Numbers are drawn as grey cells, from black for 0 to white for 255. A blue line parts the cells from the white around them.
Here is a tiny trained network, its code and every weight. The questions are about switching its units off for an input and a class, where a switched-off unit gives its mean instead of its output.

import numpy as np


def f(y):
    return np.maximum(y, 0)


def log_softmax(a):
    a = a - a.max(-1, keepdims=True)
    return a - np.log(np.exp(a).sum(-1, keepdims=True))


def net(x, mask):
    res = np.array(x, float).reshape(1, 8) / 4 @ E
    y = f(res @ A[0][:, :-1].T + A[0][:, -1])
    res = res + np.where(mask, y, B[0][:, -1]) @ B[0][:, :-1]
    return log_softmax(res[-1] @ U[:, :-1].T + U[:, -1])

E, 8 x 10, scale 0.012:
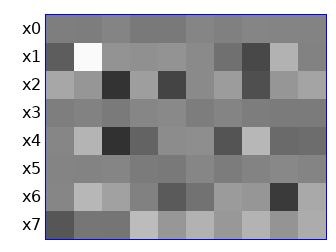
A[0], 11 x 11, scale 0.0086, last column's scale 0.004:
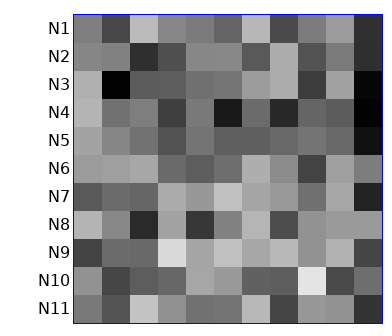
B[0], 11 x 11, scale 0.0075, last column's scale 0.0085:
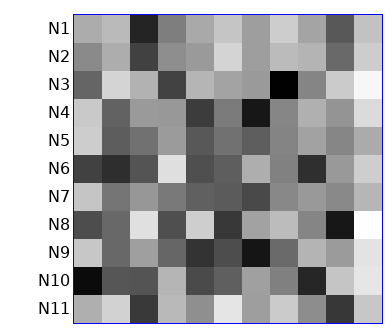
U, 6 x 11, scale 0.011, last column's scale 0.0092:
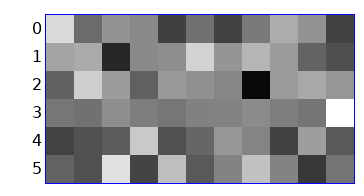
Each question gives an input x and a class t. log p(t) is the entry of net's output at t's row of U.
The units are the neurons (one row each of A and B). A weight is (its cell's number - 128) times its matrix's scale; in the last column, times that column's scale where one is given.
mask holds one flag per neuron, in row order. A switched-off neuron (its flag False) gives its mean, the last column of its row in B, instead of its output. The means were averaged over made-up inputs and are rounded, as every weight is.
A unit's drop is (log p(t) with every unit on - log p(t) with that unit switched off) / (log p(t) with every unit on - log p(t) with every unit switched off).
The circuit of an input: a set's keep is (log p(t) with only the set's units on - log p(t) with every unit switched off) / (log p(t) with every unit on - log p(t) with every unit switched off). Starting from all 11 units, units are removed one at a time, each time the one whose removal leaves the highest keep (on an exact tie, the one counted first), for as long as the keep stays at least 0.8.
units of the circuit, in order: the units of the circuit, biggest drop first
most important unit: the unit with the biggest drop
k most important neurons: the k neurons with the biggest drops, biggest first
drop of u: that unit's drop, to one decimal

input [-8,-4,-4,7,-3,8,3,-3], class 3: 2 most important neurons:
N8; N10
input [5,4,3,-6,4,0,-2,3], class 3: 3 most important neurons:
N3; N11; N1
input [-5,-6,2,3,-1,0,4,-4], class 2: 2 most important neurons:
N3; N10
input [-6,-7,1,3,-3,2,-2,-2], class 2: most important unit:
N3
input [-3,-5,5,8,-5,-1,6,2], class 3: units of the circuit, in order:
N8; N1
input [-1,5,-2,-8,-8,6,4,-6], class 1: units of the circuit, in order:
N11; N1
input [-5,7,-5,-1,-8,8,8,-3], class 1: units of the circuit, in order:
N11; N1
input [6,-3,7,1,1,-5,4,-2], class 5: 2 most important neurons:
N8; N10
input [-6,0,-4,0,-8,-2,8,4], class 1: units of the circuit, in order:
N1; N11
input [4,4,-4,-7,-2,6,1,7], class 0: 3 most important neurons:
N9; N8; N3
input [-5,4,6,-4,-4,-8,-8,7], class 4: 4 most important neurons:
N10; N4; N3; N5
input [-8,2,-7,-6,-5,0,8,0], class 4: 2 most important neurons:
N6; N8
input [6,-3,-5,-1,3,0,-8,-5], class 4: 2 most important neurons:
N10; N8
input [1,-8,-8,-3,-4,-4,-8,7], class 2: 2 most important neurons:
N3; N8
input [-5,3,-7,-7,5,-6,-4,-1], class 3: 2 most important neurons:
N8; N10
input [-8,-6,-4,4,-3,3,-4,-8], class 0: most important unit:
N4
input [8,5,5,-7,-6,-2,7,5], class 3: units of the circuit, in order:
N8; N3
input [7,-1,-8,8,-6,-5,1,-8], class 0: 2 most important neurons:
N4; N8
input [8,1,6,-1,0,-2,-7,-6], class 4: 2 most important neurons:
N10; N9
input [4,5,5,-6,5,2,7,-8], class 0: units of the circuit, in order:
N4
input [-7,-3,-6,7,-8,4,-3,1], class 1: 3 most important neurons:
N11; N1; N8
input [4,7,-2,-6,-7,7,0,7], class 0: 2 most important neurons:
N9; N3
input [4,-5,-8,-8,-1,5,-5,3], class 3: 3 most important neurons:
N8; N10; N3
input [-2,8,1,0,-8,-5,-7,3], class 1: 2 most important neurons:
N11; N3
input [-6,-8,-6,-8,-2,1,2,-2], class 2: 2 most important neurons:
N3; N8
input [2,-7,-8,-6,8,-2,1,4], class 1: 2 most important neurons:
N2; N8
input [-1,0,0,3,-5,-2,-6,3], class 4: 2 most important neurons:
N10; N2
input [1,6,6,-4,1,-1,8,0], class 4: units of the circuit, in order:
N6
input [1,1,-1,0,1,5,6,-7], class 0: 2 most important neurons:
N4; N10
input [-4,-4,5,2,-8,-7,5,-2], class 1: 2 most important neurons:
N1; N11
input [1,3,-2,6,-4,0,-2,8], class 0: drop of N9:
0.5
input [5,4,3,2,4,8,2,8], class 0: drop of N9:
0.3
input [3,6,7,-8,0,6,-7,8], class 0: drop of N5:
0.0
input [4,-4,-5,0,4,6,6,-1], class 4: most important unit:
N6
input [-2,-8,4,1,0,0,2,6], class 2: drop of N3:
1.0
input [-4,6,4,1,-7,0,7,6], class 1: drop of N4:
0.1
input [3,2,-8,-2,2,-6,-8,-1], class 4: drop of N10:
0.7
